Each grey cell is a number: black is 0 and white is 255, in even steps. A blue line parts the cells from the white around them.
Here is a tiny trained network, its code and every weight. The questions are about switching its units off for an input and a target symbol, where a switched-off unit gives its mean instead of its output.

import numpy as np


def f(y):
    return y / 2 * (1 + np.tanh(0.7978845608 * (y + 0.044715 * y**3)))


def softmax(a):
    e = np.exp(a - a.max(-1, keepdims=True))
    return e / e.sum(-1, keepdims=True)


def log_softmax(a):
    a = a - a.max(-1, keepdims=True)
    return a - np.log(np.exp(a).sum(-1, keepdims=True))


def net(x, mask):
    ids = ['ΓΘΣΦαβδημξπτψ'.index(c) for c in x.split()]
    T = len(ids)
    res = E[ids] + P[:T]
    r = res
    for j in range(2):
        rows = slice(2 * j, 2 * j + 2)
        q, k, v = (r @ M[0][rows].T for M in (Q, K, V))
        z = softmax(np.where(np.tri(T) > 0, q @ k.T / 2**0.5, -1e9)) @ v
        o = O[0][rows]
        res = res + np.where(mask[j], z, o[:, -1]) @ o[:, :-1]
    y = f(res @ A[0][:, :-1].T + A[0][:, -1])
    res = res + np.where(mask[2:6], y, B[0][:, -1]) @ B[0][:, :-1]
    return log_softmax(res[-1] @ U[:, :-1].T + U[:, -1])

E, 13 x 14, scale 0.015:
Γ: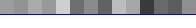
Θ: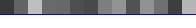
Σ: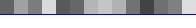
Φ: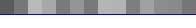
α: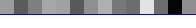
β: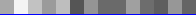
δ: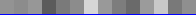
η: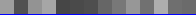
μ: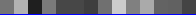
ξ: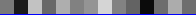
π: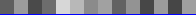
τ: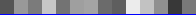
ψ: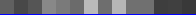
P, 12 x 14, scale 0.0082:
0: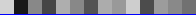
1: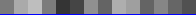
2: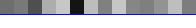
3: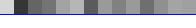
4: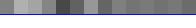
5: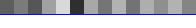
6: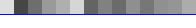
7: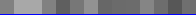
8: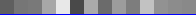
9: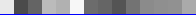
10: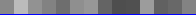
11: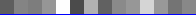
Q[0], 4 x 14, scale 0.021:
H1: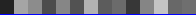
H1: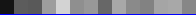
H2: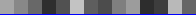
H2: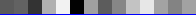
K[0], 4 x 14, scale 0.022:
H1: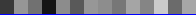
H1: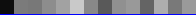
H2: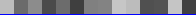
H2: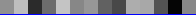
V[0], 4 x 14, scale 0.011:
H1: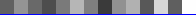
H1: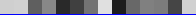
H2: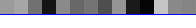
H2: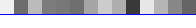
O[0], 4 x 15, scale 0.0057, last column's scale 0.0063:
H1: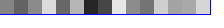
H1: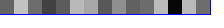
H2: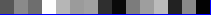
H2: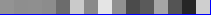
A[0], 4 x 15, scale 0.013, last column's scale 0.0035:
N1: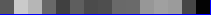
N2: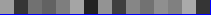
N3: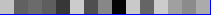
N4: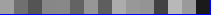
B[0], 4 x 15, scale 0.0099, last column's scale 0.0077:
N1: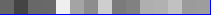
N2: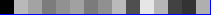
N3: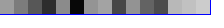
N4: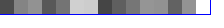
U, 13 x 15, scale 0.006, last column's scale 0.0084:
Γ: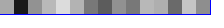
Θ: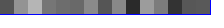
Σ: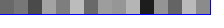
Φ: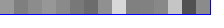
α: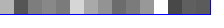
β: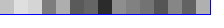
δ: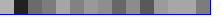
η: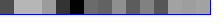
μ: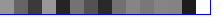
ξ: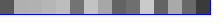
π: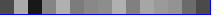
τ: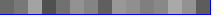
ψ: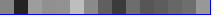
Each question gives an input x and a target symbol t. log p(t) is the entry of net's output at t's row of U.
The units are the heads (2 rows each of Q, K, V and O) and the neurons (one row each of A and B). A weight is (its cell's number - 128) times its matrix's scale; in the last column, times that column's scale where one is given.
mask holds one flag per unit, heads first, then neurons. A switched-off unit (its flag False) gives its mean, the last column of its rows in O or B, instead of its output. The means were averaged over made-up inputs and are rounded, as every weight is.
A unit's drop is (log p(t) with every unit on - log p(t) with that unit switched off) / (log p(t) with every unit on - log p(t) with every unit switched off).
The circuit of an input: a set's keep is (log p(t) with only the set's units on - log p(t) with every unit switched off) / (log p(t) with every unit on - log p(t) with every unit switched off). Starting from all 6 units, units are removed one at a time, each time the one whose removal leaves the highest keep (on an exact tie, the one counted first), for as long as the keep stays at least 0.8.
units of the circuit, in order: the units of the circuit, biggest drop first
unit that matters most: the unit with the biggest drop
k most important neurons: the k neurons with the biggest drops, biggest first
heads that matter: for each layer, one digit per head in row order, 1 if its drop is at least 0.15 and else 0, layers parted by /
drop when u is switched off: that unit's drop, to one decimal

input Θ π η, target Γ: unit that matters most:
H2
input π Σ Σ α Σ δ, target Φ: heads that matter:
01
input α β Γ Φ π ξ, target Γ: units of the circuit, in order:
(H2 H1)
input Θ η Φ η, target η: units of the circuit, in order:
(N3 N2)
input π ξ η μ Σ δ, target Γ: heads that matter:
11
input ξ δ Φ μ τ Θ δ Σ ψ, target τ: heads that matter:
01
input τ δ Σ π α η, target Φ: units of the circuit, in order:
(H2 N4)
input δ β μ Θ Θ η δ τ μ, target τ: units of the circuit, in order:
(H2 N4)
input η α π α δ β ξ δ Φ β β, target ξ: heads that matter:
10
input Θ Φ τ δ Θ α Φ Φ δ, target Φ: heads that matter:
01
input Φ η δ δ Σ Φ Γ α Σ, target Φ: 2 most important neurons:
(N4 N3)
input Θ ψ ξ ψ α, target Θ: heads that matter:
10
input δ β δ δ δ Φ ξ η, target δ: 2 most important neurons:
(N1 N3)
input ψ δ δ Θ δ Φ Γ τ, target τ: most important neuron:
(N4)
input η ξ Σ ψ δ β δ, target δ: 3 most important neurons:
(N3 N2 N4)
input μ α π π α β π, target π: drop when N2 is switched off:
1.3
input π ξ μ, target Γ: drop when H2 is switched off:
0.3
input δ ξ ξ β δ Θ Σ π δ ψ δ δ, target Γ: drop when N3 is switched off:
0.1
